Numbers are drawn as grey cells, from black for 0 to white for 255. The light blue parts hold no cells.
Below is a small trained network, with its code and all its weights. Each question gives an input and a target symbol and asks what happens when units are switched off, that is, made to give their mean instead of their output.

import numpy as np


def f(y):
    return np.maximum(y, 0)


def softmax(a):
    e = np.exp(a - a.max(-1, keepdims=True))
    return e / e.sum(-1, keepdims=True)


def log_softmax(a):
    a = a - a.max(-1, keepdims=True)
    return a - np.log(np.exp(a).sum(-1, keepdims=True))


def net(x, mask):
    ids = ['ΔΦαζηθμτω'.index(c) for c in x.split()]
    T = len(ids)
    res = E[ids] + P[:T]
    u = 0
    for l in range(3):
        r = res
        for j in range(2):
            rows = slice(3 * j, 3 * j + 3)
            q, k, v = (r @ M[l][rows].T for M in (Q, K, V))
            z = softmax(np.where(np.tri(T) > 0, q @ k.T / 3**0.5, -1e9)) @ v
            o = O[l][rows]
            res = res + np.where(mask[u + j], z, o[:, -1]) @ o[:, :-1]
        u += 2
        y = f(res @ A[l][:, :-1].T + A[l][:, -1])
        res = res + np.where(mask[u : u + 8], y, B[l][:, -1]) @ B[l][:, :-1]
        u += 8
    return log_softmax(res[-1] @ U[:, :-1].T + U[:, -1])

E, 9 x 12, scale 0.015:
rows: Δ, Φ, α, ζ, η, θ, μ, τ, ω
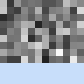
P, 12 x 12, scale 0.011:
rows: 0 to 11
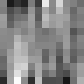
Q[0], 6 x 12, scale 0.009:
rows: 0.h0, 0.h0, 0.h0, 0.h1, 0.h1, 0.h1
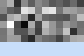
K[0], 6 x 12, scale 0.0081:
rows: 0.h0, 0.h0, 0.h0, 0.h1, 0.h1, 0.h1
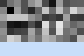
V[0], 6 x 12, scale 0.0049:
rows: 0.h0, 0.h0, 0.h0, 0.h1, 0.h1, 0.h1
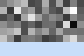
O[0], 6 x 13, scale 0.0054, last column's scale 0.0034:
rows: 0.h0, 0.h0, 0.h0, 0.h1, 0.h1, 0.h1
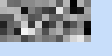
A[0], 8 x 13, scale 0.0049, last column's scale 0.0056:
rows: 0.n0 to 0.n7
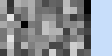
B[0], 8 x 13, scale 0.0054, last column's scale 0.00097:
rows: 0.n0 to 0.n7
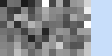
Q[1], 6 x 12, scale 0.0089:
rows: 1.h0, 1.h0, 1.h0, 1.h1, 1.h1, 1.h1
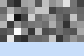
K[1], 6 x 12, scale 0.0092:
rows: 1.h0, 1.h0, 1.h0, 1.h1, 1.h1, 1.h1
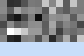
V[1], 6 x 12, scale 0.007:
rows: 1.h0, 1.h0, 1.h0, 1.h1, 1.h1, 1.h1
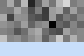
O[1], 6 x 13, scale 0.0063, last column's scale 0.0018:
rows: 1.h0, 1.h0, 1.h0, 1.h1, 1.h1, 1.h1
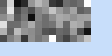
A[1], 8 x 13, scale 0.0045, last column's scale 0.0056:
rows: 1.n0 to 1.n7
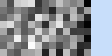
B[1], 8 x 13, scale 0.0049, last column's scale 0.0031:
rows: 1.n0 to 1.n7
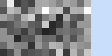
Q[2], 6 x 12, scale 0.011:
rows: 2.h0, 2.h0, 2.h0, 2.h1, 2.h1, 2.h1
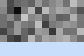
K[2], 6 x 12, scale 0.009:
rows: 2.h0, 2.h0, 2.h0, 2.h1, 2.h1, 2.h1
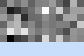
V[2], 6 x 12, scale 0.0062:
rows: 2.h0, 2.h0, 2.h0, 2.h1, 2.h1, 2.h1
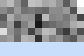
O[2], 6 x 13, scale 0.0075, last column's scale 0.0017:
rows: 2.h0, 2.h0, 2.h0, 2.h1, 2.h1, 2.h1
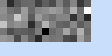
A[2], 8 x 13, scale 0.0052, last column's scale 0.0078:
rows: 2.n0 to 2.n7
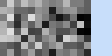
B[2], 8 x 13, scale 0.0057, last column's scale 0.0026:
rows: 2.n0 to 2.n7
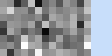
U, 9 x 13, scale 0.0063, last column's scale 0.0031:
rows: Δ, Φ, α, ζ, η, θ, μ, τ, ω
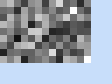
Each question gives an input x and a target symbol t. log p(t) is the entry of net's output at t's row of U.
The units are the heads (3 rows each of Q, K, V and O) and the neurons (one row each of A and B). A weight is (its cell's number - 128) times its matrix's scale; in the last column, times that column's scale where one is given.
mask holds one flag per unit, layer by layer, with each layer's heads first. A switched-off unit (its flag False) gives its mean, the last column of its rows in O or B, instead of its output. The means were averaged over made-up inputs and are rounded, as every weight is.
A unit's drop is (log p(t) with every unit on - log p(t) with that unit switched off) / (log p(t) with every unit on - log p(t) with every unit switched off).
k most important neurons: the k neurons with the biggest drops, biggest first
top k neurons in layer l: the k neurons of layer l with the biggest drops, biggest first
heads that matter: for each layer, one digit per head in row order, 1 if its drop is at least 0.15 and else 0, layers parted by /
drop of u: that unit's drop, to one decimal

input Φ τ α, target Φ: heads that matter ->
11 / 00 / 10
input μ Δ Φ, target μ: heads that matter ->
00 / 10 / 00
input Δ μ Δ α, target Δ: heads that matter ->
10 / 00 / 00
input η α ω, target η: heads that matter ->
00 / 10 / 00
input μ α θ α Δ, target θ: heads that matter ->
01 / 00 / 01
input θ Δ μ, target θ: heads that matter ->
00 / 00 / 01
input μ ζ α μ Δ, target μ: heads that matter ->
01 / 10 / 00
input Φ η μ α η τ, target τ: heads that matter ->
00 / 01 / 00
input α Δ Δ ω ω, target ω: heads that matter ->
01 / 00 / 00
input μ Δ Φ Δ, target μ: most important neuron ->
0.n1
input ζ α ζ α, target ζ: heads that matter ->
00 / 00 / 01
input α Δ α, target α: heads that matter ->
01 / 01 / 10
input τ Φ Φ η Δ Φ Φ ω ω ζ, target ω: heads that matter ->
01 / 00 / 00
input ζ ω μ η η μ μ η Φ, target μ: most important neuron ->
1.n7
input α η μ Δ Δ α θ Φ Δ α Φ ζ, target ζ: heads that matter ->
00 / 10 / 01
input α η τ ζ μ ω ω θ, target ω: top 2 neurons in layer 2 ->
2.n6, 2.n4
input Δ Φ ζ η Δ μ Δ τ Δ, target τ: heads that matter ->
01 / 01 / 00
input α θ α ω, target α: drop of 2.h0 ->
0.5
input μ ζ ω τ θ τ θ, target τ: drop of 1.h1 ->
0.8
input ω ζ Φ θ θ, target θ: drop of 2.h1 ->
0.2
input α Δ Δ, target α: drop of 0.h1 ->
0.2
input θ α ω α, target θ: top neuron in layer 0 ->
0.n3
